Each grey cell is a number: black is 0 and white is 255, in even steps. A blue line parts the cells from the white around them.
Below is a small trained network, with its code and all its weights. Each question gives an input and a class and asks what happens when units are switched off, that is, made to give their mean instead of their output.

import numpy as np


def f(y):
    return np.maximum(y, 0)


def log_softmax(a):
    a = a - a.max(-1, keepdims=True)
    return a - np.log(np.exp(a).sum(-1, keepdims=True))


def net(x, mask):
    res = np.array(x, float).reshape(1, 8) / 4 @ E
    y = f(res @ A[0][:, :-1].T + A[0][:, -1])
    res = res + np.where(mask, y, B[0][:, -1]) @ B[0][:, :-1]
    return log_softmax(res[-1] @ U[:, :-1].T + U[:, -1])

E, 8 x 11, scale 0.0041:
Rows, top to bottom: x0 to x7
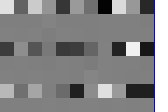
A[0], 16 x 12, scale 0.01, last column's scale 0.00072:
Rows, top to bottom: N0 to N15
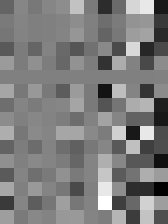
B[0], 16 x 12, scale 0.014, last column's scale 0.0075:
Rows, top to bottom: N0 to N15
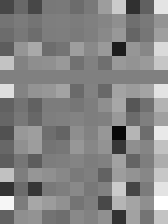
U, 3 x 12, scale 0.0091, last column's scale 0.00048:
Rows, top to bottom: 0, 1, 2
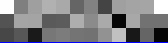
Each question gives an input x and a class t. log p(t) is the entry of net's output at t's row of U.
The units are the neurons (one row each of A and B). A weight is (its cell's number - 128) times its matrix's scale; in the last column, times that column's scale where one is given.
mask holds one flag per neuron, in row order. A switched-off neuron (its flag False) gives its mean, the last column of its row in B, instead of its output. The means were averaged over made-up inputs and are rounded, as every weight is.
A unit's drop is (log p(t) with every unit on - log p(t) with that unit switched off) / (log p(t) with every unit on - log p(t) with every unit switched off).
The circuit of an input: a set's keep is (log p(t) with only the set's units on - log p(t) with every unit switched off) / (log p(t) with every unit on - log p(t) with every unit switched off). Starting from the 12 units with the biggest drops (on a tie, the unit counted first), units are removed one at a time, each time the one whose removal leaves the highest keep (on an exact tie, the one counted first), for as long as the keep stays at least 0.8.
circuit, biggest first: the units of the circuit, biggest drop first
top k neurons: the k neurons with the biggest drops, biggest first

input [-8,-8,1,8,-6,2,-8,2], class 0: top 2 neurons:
(N14 N12)
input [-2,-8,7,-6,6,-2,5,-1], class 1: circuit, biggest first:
(N9)
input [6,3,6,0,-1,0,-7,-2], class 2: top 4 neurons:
(N0 N14 N7 N12)
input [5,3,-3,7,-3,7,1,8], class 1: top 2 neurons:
(N3 N14)
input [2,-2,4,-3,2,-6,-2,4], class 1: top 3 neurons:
(N14 N13 N9)
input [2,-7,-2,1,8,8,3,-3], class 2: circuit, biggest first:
(N14 N9)
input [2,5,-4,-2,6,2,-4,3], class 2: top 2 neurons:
(N14 N0)
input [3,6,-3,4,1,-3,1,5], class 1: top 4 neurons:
(N14 N3 N12 N10)
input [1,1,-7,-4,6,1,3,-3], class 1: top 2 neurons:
(N9 N0)
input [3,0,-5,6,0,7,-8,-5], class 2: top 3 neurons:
(N0 N9 N7)
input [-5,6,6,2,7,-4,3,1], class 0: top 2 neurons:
(N14 N0)
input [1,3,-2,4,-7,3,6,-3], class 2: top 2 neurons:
(N13 N9)
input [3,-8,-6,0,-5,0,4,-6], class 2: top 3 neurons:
(N14 N13 N12)
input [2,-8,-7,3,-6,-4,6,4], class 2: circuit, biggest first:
(N13)
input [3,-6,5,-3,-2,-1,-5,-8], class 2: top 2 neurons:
(N0 N14)
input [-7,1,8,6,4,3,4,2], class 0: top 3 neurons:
(N14 N9 N12)
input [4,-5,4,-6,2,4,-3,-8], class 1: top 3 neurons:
(N9 N14 N15)
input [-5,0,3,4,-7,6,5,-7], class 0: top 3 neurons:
(N14 N0 N9)
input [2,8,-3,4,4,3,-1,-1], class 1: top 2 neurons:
(N14 N3)
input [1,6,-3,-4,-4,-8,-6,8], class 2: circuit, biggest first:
(N0)
